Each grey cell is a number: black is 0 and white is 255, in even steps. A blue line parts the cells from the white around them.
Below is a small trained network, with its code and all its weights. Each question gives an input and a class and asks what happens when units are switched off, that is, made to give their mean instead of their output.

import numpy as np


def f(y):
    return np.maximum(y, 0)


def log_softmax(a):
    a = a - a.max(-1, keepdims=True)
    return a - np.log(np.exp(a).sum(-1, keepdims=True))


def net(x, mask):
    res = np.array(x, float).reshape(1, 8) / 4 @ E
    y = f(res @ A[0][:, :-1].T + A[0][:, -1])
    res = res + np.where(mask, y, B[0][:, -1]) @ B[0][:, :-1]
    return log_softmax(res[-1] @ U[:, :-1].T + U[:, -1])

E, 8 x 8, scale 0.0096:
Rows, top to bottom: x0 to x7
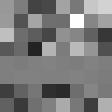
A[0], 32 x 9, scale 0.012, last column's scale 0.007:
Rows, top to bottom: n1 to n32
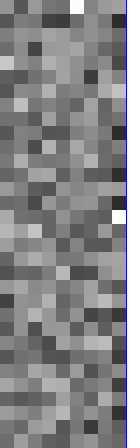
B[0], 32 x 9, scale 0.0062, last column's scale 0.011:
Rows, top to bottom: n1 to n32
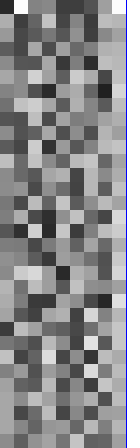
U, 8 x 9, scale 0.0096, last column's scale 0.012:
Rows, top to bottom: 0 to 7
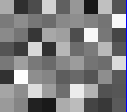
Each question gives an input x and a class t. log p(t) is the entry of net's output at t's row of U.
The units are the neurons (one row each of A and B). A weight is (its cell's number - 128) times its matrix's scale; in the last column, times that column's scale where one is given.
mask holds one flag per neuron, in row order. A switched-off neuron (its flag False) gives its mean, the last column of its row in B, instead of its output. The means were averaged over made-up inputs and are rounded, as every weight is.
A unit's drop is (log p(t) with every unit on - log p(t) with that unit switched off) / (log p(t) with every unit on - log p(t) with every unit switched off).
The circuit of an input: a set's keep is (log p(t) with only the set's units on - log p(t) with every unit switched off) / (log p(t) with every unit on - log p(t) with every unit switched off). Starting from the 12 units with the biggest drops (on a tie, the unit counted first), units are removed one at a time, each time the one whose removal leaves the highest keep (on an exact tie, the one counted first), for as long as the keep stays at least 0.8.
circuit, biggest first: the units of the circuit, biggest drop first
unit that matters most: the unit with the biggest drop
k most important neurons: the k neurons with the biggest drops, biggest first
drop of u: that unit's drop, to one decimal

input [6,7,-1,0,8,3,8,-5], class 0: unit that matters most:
n2
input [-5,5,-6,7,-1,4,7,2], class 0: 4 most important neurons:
(n26, n2, n10, n17)
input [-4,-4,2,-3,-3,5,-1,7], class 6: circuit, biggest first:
(n20, n6)
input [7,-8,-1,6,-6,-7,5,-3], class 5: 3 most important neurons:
(n24, n8, n23)
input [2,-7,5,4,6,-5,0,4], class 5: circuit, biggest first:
(n24, n20)
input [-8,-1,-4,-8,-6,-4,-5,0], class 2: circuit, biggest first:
(n23, n27)
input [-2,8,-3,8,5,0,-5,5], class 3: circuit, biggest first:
(n11, n4)
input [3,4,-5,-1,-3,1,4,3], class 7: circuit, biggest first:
(n22, n7)
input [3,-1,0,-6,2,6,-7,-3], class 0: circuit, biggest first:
(n5, n28)
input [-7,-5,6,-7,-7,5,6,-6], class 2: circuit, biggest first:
(n23, n18)
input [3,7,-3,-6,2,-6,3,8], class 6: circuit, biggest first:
(n6, n29)
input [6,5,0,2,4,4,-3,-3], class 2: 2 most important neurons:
(n25, n14)
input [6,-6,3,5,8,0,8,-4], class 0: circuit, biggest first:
(n2, n26)
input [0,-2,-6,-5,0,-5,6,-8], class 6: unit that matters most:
n8
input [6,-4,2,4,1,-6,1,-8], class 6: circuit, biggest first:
(n8, n12)
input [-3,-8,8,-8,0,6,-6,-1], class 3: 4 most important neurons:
(n17, n1, n22, n7)
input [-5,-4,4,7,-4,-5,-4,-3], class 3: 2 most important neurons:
(n11, n4)
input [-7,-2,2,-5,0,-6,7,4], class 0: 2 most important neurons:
(n26, n2)
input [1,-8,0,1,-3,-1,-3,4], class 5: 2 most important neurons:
(n24, n20)
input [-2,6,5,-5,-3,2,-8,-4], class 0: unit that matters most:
n5
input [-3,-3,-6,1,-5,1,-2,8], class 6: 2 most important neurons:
(n20, n6)
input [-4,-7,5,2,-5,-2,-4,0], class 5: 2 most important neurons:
(n24, n22)
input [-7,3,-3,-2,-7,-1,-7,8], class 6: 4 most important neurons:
(n6, n20, n2, n26)
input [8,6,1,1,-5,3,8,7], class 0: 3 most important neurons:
(n26, n2, n10)
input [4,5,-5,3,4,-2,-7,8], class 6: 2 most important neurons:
(n6, n29)
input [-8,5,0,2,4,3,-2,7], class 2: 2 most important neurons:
(n23, n27)
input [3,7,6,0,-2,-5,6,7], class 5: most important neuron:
(n1)
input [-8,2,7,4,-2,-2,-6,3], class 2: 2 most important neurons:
(n23, n27)
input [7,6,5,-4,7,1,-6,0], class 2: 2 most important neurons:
(n25, n14)
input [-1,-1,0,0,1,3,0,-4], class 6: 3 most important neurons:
(n1, n22, n8)
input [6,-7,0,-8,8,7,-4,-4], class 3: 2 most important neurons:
(n17, n1)
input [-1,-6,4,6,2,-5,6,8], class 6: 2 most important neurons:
(n20, n6)
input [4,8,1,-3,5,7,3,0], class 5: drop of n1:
0.8
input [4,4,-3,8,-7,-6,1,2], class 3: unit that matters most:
n11
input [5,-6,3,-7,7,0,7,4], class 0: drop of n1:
0.1
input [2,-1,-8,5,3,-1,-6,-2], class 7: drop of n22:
0.4
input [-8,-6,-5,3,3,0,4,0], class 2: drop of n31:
0.1
